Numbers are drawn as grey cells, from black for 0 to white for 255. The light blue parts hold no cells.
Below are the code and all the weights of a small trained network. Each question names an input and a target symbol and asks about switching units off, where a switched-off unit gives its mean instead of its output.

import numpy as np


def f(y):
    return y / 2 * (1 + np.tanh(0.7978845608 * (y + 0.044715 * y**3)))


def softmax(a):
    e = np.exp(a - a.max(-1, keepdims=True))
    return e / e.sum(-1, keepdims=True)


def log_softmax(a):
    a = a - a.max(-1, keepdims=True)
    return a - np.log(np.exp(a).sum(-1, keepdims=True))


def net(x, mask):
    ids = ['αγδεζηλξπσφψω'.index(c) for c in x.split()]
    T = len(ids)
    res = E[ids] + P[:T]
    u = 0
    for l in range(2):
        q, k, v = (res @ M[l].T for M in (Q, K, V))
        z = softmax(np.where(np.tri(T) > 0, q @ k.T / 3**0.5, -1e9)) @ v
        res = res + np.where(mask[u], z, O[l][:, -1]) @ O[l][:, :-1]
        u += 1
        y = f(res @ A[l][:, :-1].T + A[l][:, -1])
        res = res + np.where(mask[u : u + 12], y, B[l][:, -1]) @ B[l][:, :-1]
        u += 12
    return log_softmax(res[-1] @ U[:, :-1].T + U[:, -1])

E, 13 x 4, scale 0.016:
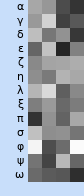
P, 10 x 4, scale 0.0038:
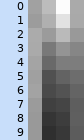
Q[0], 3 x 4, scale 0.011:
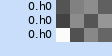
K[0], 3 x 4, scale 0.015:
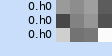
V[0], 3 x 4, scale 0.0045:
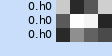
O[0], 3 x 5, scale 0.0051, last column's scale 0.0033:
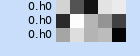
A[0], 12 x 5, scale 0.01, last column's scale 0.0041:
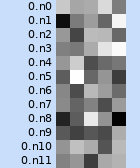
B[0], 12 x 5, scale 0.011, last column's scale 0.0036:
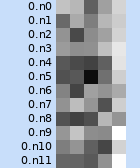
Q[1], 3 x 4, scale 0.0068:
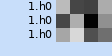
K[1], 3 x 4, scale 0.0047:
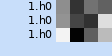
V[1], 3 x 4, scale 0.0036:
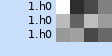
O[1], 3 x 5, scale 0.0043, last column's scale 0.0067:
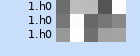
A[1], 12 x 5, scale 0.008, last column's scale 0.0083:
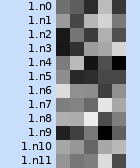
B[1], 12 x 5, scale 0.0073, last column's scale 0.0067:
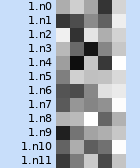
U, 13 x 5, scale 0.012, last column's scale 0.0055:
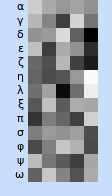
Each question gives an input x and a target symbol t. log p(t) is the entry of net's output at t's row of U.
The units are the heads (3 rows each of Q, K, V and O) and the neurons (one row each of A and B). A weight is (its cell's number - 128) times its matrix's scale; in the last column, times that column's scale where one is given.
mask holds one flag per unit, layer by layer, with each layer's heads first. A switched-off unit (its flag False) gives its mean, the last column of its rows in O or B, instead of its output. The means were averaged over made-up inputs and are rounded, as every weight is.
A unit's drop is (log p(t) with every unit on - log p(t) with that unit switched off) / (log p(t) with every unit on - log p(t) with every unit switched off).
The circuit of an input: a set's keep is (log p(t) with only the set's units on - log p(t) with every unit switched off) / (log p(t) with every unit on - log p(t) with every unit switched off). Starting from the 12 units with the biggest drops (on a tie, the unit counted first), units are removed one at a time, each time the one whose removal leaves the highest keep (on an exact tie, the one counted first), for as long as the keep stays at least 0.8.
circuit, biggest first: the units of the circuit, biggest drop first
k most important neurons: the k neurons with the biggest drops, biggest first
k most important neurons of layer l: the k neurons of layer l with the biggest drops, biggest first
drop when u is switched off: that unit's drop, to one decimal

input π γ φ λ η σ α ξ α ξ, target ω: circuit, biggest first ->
[1.h0, 0.h0, 0.n2, 0.n6]
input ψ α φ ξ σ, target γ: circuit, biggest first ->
[0.h0, 1.n4]
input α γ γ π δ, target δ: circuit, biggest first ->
[1.n8, 0.n5, 0.h0]
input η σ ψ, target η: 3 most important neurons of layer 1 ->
[1.n3, 1.n0, 1.n5]
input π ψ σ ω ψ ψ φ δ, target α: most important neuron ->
[0.n9]
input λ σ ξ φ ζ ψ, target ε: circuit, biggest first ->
[0.h0, 0.n2]
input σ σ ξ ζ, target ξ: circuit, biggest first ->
[1.n4, 1.n2]
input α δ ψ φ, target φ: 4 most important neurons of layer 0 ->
[0.n2, 0.n6, 0.n3, 0.n0]
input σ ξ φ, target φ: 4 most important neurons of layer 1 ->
[1.n11, 1.n1, 1.n7, 1.n3]
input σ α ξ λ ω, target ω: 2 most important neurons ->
[1.n2, 0.n9]
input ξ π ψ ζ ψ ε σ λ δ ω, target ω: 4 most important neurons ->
[0.n9, 1.n2, 0.n5, 0.n7]
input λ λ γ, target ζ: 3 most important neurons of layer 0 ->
[0.n5, 0.n4, 0.n10]
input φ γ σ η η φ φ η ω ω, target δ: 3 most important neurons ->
[0.n9, 1.n8, 0.n7]
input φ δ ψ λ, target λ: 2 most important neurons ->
[1.n2, 1.n8]
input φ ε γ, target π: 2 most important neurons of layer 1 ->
[1.n4, 1.n9]
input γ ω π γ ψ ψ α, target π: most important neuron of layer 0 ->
[0.n4]
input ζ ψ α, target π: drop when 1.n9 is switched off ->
0.2
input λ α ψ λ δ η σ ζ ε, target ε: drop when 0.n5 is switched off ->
0.2
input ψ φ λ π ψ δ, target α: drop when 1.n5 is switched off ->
-0.1
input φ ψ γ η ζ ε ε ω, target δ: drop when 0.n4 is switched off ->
0.1
